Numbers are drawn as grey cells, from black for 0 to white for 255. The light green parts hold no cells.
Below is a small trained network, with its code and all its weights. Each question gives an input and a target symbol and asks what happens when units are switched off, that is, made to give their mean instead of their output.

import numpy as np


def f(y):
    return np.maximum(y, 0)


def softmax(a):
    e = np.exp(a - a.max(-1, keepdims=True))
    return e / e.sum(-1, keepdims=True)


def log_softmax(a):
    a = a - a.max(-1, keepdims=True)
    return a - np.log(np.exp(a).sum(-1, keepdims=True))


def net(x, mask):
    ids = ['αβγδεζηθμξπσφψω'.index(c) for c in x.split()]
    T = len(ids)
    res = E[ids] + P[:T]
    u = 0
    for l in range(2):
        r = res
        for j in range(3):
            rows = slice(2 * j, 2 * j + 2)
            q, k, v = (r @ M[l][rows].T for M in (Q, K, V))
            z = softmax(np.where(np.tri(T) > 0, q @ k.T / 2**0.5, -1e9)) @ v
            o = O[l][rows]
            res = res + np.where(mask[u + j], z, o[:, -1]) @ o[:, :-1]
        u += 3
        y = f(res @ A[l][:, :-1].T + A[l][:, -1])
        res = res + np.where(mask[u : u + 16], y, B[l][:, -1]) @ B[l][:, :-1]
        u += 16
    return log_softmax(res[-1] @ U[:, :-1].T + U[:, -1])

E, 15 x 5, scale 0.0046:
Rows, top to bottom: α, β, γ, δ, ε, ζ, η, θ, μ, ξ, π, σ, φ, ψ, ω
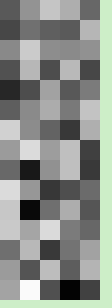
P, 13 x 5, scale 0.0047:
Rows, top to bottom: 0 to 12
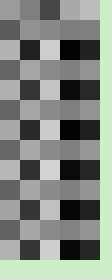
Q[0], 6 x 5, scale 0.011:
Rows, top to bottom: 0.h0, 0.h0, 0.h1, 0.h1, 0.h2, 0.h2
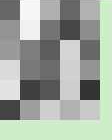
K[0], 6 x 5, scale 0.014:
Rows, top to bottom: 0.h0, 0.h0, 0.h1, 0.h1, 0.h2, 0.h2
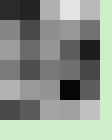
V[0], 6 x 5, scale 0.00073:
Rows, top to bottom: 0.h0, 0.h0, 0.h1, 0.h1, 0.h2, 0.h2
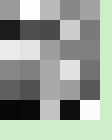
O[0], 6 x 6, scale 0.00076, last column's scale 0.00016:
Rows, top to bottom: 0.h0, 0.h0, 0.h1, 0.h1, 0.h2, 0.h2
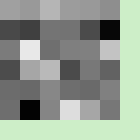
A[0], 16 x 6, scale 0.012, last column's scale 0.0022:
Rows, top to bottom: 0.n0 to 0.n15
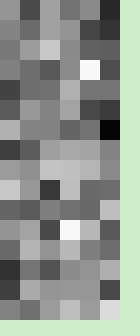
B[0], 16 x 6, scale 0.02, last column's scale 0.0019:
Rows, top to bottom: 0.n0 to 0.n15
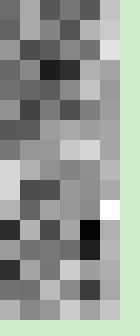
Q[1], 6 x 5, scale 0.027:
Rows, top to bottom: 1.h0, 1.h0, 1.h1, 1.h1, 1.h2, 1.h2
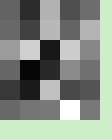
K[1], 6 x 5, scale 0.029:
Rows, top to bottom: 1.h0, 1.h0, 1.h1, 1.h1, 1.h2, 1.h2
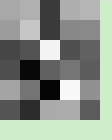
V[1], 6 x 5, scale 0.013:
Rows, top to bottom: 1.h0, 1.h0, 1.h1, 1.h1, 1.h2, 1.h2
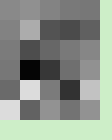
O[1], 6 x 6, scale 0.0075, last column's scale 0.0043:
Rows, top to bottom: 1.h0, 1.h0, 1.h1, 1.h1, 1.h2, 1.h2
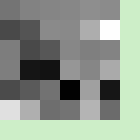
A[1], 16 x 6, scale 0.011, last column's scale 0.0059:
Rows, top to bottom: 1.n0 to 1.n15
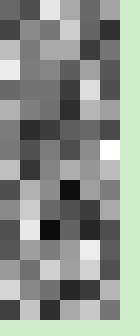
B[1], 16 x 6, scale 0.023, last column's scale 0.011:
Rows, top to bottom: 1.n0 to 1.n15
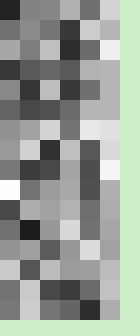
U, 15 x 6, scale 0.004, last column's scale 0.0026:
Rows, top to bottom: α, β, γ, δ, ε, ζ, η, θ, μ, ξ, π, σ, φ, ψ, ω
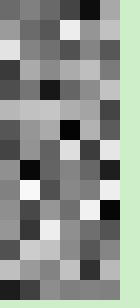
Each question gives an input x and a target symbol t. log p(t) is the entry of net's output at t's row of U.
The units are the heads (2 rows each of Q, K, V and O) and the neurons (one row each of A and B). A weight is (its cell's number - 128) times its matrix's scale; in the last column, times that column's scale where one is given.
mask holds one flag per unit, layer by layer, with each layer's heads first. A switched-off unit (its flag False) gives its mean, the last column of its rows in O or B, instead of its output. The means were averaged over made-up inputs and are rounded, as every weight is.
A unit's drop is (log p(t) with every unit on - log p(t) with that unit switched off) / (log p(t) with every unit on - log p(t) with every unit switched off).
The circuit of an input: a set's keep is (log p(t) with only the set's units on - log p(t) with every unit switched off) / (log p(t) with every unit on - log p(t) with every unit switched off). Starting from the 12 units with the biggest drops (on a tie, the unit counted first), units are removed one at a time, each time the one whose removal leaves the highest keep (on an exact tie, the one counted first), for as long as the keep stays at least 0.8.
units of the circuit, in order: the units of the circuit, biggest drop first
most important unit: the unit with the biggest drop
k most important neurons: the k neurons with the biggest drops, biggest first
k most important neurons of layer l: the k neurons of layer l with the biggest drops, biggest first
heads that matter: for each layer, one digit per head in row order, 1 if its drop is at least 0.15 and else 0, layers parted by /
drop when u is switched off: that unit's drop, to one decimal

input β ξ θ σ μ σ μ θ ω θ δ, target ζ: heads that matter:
000 / 011
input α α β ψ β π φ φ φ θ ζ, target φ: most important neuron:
0.n11
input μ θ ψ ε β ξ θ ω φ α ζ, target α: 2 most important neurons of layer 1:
1.n6, 1.n2
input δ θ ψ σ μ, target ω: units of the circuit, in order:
1.h2, 0.n11, 1.n0, 1.n1
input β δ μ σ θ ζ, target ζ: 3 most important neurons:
0.n14, 0.n8, 1.n13
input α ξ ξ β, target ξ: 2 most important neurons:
1.n15, 0.n13
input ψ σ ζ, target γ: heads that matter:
000 / 001
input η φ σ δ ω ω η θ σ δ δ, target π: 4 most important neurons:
1.n6, 0.n3, 1.n4, 0.n9
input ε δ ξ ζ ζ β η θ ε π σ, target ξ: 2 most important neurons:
0.n3, 0.n13
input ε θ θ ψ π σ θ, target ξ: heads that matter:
000 / 101
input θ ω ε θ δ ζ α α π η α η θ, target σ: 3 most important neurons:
0.n11, 0.n9, 1.n2
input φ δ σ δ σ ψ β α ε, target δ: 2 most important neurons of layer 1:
1.n6, 1.n7
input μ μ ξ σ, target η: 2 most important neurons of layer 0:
0.n8, 0.n11
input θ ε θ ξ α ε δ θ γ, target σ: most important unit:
0.n11
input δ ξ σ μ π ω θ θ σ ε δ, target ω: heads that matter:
000 / 001
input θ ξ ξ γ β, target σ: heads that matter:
000 / 011
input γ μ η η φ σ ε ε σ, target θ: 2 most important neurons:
0.n11, 0.n3
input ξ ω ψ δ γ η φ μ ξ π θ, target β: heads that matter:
000 / 010
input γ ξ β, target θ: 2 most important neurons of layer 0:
0.n11, 0.n3
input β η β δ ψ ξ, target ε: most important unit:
1.h2
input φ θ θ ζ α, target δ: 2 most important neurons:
1.n6, 0.n11
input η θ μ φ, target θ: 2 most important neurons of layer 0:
0.n11, 0.n10
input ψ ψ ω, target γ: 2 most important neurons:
0.n3, 1.n9
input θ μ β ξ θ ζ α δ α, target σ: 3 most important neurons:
0.n11, 0.n9, 1.n2
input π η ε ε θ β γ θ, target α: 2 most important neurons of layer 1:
1.n14, 1.n2
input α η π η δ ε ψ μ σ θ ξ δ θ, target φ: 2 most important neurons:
0.n11, 0.n15
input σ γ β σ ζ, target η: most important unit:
1.h2
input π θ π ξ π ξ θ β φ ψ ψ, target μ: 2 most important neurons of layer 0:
0.n9, 0.n11
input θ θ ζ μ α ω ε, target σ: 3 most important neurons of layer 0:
0.n11, 0.n9, 0.n10
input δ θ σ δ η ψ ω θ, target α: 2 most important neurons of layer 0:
0.n8, 0.n12
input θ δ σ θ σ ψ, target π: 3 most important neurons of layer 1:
1.n13, 1.n7, 1.n3
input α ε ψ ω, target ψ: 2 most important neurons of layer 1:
1.n9, 1.n6
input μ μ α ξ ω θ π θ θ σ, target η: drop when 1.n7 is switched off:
0.2
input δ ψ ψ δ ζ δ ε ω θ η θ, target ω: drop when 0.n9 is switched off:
0.1
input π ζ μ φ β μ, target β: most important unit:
1.n12
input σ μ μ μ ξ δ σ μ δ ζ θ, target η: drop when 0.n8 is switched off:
0.2
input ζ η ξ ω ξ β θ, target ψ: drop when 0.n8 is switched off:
0.3
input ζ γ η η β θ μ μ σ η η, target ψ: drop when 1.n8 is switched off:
0.0
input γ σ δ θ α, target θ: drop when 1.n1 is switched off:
0.1
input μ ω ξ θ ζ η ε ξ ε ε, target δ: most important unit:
0.n13
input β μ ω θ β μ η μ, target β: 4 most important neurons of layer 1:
1.n12, 1.n2, 1.n13, 1.n8
